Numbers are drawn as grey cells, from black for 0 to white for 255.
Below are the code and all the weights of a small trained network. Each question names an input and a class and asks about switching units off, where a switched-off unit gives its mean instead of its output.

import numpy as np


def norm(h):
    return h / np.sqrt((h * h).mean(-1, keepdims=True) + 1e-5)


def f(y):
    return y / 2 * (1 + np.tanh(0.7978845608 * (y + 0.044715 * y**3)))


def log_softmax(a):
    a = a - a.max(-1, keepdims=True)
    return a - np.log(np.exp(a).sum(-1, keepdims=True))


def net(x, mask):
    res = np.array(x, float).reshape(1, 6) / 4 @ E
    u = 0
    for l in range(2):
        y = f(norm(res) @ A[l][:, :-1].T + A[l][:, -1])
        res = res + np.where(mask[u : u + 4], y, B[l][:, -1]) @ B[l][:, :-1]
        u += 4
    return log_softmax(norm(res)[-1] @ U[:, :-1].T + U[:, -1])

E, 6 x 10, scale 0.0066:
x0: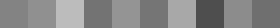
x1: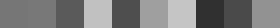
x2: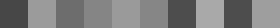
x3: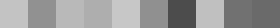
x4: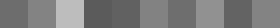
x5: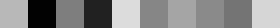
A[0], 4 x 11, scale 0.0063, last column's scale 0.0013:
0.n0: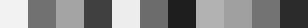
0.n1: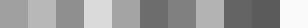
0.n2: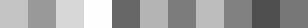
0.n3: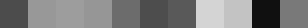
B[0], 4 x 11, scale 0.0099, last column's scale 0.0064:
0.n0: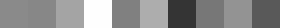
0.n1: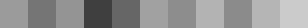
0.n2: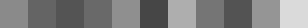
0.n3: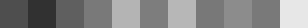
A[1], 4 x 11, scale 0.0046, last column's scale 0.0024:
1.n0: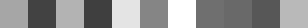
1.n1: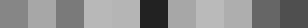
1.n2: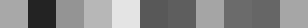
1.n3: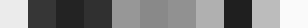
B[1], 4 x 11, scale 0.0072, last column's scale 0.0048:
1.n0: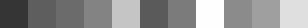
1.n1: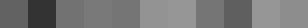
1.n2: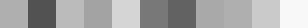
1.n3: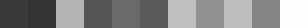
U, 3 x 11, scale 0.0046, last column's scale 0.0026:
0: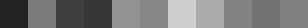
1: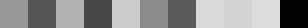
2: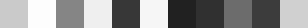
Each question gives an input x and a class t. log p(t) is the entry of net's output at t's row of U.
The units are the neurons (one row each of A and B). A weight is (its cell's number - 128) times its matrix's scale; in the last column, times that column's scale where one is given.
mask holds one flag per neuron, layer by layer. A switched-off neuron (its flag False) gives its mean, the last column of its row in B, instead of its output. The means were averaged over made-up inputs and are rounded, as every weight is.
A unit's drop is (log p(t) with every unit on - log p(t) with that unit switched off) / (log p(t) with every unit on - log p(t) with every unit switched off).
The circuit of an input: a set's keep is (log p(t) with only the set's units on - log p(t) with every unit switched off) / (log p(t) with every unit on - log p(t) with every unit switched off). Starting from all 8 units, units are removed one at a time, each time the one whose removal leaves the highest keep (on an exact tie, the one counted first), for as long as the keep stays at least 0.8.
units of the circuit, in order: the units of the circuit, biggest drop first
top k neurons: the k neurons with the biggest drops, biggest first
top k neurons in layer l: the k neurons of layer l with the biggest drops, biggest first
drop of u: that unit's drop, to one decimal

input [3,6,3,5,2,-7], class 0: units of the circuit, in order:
[0.n2, 0.n0]
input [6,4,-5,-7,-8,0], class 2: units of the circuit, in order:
[0.n3, 1.n3]
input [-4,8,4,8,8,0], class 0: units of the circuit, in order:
[0.n0, 0.n2]
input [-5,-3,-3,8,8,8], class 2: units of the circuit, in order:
[0.n0, 0.n3]
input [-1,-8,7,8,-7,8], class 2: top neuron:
[0.n0]
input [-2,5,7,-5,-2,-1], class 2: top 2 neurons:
[0.n3, 0.n2]
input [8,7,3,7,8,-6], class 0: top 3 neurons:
[0.n2, 0.n0, 1.n2]
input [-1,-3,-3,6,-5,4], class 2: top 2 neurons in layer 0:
[0.n0, 0.n3]
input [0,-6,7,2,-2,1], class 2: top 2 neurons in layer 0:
[0.n0, 0.n2]
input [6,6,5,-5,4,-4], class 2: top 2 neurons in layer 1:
[1.n3, 1.n0]
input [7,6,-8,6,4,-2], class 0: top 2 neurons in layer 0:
[0.n0, 0.n2]
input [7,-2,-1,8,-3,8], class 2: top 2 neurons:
[0.n0, 0.n3]
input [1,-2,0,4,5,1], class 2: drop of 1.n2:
-0.1
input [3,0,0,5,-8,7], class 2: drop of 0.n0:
1.0
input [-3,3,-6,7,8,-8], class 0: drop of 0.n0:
0.1
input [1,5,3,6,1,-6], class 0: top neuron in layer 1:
[1.n2]
